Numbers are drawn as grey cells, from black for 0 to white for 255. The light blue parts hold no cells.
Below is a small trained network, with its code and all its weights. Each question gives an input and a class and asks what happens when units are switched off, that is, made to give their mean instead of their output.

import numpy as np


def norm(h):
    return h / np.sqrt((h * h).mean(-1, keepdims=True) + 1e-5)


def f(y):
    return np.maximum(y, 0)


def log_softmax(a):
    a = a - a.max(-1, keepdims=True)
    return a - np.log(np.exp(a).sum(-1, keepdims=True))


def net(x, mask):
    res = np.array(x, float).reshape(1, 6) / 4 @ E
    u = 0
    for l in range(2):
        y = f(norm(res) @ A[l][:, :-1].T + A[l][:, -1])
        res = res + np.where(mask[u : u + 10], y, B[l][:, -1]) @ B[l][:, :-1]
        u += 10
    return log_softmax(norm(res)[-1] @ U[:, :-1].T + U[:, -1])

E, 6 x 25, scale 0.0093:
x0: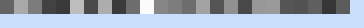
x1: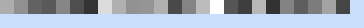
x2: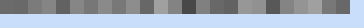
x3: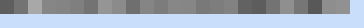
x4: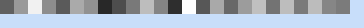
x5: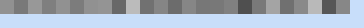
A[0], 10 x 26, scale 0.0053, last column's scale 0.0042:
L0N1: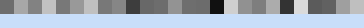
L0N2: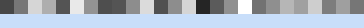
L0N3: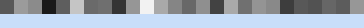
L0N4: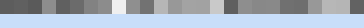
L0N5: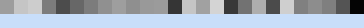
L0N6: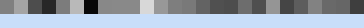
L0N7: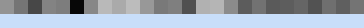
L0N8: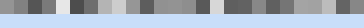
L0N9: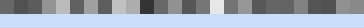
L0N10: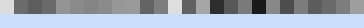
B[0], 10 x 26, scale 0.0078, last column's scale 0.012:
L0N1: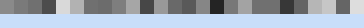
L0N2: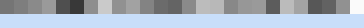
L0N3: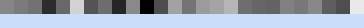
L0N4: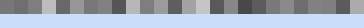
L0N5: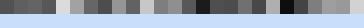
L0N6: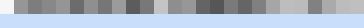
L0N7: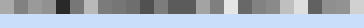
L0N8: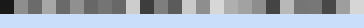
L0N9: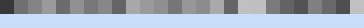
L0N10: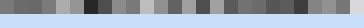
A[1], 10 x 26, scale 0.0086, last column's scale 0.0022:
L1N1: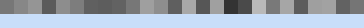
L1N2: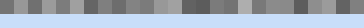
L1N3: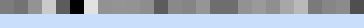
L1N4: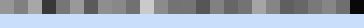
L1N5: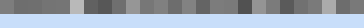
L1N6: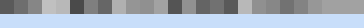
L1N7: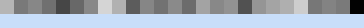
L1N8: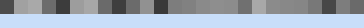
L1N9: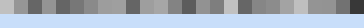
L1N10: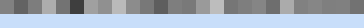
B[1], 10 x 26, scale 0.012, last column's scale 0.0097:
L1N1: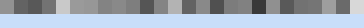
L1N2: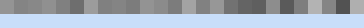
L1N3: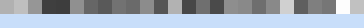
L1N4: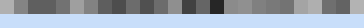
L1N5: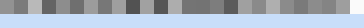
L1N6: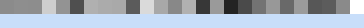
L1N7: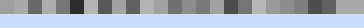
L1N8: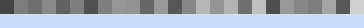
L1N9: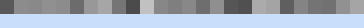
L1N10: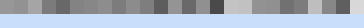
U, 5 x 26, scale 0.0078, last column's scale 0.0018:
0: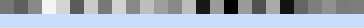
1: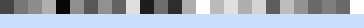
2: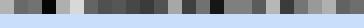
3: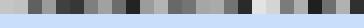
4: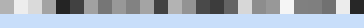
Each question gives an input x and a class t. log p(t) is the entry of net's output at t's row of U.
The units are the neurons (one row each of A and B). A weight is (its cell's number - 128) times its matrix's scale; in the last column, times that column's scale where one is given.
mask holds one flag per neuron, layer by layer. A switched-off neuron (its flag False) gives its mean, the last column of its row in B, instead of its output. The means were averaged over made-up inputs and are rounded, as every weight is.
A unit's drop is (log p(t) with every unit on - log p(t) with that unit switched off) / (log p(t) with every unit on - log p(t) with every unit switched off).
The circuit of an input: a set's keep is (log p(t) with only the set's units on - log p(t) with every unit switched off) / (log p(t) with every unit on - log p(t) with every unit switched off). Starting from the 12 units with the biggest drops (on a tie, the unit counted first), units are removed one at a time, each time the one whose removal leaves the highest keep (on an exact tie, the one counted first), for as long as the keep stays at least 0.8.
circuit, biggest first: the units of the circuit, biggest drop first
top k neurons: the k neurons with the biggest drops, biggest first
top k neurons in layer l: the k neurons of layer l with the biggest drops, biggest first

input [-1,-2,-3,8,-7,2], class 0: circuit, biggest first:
[L0N3]
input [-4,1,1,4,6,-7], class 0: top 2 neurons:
[L0N5 L0N7]
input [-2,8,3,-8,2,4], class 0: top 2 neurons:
[L0N5 L0N3]
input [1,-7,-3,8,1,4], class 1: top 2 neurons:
[L0N2 L0N5]
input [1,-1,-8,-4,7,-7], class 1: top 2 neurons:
[L0N2 L1N8]
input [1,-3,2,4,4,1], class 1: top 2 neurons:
[L1N8 L0N6]
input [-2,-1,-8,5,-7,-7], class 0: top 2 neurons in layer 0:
[L0N3 L0N10]
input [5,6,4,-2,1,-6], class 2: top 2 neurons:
[L0N5 L0N2]
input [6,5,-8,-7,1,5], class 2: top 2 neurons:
[L0N2 L0N5]
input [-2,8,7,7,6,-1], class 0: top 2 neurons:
[L0N3 L1N6]
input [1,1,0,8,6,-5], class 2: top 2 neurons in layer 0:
[L0N5 L0N8]
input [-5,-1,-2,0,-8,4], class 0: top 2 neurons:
[L0N10 L0N3]
